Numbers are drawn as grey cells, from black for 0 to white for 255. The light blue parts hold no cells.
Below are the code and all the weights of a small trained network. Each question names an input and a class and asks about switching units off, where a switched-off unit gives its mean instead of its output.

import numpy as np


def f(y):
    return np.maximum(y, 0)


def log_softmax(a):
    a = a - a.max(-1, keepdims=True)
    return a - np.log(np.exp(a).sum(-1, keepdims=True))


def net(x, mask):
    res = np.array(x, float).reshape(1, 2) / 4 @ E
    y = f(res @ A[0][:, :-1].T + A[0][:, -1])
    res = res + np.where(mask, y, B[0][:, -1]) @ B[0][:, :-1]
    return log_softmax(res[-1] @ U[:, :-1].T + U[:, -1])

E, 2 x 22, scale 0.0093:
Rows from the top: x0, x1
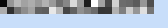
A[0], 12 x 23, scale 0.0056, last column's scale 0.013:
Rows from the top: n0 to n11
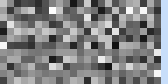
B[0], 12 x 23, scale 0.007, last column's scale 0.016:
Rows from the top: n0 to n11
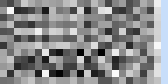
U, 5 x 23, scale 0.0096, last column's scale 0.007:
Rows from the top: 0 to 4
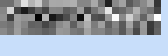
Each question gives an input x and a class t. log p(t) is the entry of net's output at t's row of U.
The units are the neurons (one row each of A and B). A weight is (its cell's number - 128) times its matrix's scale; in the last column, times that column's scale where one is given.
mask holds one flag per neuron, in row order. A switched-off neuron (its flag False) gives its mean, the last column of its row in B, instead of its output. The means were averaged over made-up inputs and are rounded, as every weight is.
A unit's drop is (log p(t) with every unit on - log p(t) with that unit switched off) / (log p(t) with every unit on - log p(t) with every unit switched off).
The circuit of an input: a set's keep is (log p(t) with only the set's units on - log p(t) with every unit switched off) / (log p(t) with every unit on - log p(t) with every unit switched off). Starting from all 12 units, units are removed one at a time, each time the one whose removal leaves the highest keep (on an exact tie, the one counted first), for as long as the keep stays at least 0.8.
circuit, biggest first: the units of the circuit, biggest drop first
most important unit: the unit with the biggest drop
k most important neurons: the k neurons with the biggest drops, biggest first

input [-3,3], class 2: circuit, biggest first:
(n4 n8)
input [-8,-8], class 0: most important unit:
n6
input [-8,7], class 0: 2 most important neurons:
(n6 n0)
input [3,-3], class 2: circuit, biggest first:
(n6 n1)
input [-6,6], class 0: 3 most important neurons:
(n6 n0 n2)
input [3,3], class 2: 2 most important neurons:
(n6 n0)
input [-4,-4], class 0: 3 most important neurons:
(n1 n9 n6)
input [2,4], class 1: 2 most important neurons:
(n1 n9)
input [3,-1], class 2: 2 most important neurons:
(n6 n0)
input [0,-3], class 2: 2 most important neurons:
(n1 n9)
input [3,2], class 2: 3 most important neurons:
(n6 n0 n2)
